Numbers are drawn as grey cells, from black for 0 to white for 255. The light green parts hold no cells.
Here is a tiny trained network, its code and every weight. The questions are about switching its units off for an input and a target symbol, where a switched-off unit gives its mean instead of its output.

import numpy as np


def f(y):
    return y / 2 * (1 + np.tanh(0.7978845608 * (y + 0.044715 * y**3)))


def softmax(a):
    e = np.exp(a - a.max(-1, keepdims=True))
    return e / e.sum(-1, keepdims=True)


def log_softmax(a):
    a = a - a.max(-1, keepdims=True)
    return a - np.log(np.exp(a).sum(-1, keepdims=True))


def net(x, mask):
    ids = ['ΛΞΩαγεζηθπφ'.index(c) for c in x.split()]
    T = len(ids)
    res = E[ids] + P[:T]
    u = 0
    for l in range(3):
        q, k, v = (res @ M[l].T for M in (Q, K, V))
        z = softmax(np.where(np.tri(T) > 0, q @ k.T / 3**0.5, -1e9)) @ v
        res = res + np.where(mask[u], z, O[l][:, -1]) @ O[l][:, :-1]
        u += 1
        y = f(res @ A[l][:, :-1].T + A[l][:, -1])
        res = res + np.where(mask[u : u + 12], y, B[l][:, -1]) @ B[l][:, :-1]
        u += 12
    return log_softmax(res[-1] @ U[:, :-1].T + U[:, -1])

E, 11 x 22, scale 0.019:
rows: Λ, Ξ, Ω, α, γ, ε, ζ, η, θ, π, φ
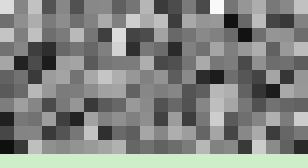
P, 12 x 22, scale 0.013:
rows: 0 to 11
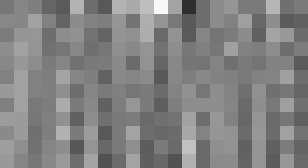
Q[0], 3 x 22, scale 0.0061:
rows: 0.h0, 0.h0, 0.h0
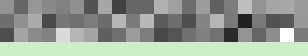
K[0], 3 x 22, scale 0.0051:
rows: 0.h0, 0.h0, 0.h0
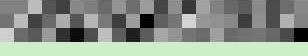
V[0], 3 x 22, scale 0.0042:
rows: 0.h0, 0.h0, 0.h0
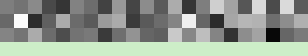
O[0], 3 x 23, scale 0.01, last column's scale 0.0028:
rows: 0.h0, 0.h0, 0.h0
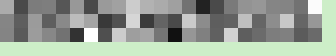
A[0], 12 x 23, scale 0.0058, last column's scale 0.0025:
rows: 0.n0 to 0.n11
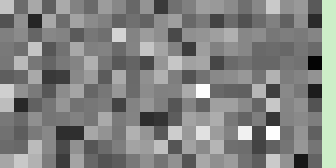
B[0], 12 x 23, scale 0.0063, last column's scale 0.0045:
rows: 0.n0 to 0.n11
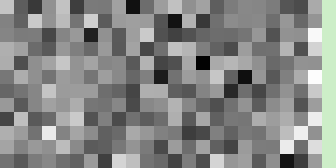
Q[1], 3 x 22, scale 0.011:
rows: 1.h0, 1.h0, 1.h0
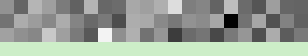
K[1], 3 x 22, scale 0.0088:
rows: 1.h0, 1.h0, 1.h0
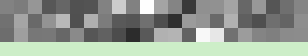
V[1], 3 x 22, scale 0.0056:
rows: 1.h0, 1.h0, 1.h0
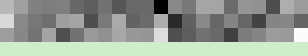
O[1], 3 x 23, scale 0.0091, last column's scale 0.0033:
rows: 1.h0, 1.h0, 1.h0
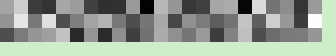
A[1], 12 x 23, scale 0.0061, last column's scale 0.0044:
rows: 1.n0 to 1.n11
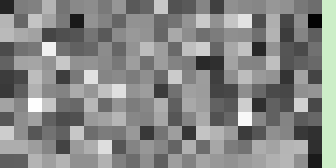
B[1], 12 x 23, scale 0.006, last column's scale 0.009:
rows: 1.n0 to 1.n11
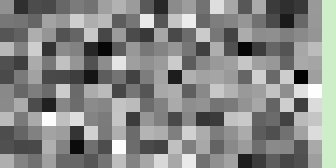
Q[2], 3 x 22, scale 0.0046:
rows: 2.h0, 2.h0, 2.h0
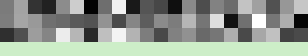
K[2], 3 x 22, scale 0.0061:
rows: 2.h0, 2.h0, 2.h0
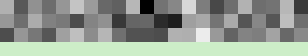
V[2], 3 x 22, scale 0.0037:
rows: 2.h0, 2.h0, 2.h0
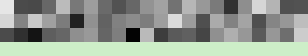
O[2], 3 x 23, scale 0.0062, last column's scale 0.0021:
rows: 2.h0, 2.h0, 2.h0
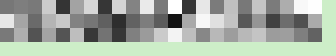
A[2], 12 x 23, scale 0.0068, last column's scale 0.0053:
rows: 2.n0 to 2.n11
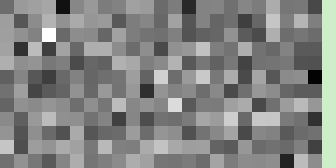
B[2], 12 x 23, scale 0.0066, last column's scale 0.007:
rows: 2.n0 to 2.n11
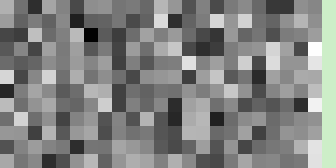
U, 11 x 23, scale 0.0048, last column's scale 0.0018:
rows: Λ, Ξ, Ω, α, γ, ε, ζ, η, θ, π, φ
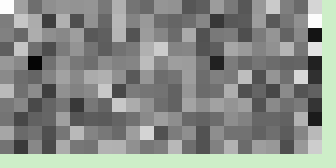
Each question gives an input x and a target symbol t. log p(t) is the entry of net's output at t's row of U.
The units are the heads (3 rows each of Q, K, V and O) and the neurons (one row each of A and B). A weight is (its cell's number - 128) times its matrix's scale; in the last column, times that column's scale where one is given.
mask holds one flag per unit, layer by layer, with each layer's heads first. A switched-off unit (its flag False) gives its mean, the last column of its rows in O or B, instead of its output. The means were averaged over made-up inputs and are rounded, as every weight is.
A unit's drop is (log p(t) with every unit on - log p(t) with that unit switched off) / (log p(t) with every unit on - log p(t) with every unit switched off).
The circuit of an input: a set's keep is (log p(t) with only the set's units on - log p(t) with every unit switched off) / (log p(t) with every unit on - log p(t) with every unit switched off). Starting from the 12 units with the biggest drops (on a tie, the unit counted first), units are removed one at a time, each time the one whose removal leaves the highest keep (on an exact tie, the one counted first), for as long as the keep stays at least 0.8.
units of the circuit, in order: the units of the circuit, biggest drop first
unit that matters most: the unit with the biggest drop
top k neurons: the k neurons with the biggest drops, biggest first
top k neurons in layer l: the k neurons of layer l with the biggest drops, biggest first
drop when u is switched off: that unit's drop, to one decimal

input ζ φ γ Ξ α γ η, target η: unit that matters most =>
1.n9
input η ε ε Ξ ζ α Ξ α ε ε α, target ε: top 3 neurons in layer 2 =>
(2.n5, 2.n6, 2.n3)
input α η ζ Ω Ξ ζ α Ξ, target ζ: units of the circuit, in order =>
(1.h0, 2.h0, 2.n6)
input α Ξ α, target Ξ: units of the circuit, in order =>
(0.n5, 2.h0, 1.h0)
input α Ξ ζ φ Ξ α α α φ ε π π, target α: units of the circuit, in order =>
(1.n5, 1.n7, 2.n3, 1.h0)
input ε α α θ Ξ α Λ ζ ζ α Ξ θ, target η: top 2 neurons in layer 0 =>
(0.n1, 0.n9)
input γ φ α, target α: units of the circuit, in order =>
(0.h0, 2.h0, 1.h0)
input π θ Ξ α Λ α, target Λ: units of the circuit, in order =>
(1.h0, 2.n5)
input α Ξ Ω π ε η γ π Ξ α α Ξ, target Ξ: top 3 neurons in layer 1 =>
(1.n8, 1.n7, 1.n3)
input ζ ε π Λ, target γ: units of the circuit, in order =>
(1.h0, 2.n3, 1.n1, 1.n7)
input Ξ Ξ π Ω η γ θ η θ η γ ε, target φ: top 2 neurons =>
(1.n4, 1.n0)
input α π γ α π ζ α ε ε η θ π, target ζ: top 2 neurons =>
(1.n4, 0.n4)
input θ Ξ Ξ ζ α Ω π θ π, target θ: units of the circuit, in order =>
(1.h0, 0.h0, 0.n9, 2.n5)
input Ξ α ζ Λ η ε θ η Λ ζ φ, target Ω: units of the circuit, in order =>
(1.h0, 1.n3, 1.n8)
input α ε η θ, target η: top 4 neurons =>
(0.n9, 1.n5, 1.n10, 1.n7)
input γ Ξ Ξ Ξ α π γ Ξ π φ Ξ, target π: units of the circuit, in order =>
(1.h0)
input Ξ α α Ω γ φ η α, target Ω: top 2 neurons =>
(1.n8, 2.n2)
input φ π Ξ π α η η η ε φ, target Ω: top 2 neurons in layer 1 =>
(1.n11, 1.n5)
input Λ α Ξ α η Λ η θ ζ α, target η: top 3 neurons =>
(1.n10, 0.n3, 0.n2)
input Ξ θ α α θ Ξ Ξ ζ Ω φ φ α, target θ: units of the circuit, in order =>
(0.h0, 1.h0, 0.n9, 2.n5)
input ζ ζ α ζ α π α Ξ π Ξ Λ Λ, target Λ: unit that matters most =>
0.n0
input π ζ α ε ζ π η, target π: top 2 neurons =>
(1.n3, 1.n1)
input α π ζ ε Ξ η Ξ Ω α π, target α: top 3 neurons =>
(1.n5, 2.n3, 1.n7)
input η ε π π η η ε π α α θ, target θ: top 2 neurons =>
(0.n9, 2.n2)
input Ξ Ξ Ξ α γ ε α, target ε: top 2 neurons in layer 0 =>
(0.n5, 0.n10)
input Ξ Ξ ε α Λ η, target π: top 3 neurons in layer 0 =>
(0.n5, 0.n11, 0.n10)
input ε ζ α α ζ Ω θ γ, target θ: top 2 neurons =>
(2.n1, 0.n5)
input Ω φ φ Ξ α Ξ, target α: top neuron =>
(0.n5)
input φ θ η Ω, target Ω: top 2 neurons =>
(0.n5, 2.n2)
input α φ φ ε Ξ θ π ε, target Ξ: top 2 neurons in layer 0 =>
(0.n1, 0.n8)
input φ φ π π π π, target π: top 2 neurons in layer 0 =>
(0.n5, 0.n2)
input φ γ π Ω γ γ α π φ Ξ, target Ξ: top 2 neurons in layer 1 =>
(1.n8, 1.n10)
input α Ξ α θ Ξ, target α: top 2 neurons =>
(0.n5, 1.n4)
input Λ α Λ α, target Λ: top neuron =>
(0.n3)
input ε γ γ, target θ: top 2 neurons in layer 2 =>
(2.n1, 2.n10)
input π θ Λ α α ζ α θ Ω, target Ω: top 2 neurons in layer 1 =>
(1.n7, 1.n6)
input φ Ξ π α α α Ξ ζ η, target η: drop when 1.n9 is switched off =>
0.1
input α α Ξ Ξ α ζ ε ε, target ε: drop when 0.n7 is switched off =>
0.0
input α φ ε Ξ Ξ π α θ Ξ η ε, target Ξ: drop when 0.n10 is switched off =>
0.2
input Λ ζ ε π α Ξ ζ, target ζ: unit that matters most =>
2.n7
